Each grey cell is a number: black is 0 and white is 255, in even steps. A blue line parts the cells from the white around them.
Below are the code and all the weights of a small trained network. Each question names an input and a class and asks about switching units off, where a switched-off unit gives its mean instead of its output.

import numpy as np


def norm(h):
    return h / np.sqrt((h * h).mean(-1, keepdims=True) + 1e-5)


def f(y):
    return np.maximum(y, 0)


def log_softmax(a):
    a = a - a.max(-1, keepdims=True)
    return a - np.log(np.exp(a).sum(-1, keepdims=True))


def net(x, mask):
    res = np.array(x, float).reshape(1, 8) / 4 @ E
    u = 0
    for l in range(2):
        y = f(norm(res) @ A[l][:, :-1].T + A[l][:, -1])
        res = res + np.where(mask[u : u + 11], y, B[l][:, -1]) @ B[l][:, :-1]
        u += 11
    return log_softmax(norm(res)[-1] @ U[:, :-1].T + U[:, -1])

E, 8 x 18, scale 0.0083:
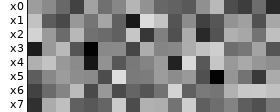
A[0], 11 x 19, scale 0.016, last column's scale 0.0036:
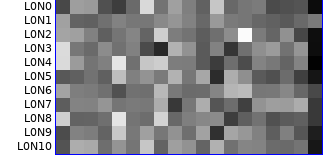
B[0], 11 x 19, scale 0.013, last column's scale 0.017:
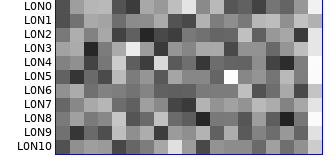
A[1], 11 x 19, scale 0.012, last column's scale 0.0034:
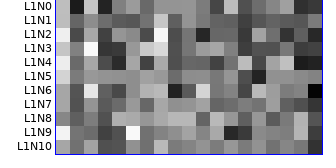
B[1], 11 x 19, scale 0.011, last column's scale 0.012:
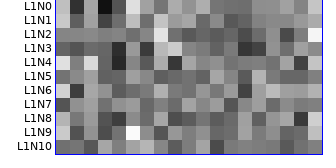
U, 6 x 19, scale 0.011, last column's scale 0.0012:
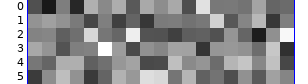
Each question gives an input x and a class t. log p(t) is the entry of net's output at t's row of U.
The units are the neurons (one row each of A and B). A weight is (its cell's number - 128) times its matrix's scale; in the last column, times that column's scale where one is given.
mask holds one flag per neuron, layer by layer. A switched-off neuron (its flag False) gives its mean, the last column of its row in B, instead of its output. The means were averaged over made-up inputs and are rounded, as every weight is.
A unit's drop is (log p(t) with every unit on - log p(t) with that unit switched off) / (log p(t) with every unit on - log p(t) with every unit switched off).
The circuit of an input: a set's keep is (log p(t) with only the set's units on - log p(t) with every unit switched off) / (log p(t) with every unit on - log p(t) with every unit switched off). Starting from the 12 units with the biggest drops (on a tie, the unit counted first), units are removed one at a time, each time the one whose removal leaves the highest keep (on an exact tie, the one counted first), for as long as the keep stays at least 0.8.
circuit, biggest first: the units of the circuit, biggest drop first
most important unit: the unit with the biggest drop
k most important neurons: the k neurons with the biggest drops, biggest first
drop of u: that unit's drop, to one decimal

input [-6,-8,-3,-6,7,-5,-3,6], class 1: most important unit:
L0N2
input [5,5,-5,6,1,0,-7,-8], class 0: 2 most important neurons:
[L0N5 L0N9]
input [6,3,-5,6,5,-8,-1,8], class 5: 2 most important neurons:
[L0N0 L0N10]
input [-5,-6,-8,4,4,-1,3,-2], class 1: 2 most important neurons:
[L0N5 L1N4]
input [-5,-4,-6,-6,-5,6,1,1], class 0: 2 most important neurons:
[L0N9 L0N5]
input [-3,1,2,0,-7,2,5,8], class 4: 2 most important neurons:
[L0N7 L1N6]
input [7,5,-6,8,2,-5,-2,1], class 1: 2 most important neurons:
[L0N2 L0N6]
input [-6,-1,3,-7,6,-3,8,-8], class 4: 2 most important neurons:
[L0N7 L1N6]
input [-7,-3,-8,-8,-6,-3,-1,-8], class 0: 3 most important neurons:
[L0N5 L0N9 L1N0]
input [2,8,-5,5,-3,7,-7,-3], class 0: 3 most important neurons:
[L0N5 L0N9 L0N2]
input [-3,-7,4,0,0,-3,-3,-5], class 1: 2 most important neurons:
[L0N2 L0N6]
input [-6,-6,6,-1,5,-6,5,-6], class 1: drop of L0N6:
0.3
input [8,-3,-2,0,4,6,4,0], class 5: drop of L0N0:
0.4
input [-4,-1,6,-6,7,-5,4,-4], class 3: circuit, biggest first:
[L0N3]
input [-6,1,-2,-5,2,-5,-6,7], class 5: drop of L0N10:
0.2
